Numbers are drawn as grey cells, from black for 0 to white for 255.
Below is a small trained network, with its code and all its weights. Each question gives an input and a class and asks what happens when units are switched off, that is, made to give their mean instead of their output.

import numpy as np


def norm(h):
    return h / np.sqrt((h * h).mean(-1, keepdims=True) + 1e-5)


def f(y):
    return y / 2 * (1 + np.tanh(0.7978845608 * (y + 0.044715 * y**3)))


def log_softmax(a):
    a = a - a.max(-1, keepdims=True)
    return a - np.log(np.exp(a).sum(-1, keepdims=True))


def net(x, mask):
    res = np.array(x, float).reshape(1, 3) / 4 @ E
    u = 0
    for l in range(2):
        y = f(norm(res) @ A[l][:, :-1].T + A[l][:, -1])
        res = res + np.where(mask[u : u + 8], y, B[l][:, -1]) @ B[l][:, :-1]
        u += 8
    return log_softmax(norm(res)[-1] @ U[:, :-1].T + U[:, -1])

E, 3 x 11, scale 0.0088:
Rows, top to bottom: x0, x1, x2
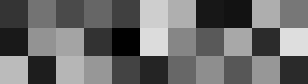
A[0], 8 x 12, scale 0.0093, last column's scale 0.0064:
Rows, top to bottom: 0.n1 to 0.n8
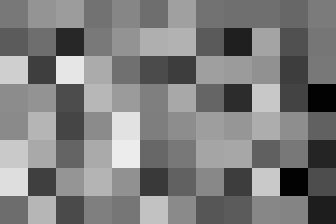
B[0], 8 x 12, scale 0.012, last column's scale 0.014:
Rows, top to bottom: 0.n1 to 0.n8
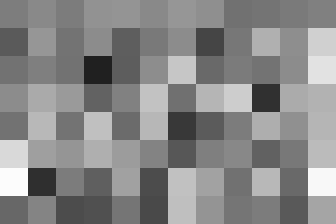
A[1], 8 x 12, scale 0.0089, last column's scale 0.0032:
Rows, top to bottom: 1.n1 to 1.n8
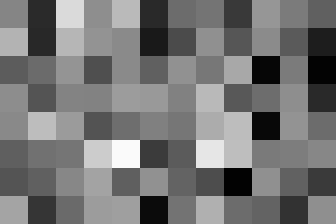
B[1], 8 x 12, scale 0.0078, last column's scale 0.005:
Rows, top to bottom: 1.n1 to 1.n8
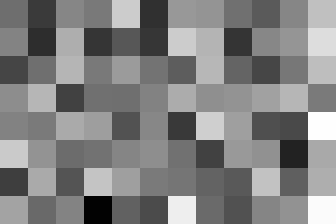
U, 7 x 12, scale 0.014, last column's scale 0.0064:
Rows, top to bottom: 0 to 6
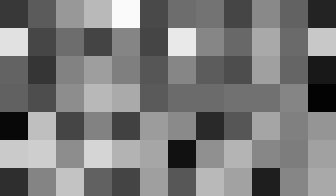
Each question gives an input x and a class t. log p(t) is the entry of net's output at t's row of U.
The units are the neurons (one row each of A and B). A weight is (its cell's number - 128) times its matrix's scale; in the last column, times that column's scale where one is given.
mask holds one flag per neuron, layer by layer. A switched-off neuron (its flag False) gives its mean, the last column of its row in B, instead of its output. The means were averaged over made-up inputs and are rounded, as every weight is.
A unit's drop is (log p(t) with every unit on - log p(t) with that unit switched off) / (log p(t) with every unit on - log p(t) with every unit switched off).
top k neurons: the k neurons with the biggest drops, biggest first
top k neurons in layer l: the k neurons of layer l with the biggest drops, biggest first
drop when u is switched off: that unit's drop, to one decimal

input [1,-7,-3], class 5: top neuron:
(0.n5)
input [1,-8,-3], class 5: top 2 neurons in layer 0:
(0.n5; 0.n4)
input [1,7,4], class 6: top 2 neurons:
(0.n7; 0.n2)
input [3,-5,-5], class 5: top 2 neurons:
(0.n4; 0.n3)
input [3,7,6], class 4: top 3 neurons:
(0.n7; 0.n4; 1.n7)
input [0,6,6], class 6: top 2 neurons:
(0.n7; 0.n2)
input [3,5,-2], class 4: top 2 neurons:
(0.n7; 0.n4)
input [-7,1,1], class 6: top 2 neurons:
(0.n7; 0.n3)
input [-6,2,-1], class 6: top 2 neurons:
(0.n7; 1.n5)
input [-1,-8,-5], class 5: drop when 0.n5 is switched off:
0.3
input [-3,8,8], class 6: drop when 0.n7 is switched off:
1.0
